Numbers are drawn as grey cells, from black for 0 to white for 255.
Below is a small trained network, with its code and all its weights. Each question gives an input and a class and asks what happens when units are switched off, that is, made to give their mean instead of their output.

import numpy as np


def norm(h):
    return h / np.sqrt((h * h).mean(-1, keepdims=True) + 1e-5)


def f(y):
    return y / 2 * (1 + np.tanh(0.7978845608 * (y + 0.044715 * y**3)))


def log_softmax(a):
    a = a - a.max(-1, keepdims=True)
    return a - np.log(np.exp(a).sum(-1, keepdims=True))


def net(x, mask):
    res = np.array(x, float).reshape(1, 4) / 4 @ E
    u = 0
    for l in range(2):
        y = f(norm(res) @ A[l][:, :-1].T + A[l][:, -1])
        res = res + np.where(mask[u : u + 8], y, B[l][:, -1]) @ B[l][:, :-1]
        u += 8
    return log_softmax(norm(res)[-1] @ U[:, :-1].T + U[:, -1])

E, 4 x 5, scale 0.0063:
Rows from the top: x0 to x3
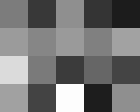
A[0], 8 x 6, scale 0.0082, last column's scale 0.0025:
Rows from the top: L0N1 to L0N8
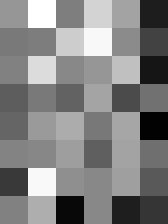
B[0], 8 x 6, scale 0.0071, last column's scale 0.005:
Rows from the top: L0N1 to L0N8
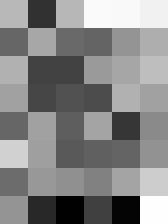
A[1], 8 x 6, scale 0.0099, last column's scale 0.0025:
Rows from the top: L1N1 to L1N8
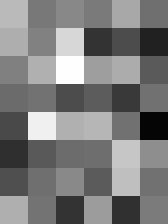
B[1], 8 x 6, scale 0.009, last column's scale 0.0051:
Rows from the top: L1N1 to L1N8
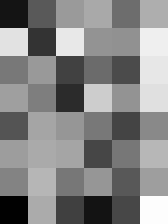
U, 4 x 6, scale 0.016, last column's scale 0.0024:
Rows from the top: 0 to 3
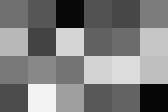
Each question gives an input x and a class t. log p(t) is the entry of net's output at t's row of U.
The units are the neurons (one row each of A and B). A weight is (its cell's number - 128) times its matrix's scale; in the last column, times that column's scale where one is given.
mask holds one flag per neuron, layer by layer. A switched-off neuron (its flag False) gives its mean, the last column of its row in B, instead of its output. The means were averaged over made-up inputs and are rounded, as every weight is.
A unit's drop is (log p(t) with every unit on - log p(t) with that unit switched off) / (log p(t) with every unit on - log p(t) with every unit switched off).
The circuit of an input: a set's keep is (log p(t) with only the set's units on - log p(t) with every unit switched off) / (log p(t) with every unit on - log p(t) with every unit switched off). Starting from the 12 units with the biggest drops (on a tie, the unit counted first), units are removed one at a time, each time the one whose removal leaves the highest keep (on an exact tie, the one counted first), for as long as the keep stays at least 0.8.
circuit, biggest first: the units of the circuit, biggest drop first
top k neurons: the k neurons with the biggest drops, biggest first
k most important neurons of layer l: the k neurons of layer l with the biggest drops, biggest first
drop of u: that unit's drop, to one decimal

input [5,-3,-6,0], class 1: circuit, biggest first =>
L1N8
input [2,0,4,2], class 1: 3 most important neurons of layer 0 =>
L0N8; L0N3; L0N5
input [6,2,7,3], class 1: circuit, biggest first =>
L1N2; L0N8
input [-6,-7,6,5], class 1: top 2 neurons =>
L0N8; L0N1
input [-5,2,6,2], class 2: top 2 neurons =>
L0N8; L1N2
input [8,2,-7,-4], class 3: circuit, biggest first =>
L0N8; L1N6
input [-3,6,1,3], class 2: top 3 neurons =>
L0N8; L1N8; L1N2
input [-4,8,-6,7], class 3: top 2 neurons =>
L0N8; L1N3
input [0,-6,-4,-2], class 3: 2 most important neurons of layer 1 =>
L1N6; L1N2
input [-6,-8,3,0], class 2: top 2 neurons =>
L0N1; L1N3
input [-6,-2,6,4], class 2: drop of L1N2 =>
0.2
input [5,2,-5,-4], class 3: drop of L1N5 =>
-0.1
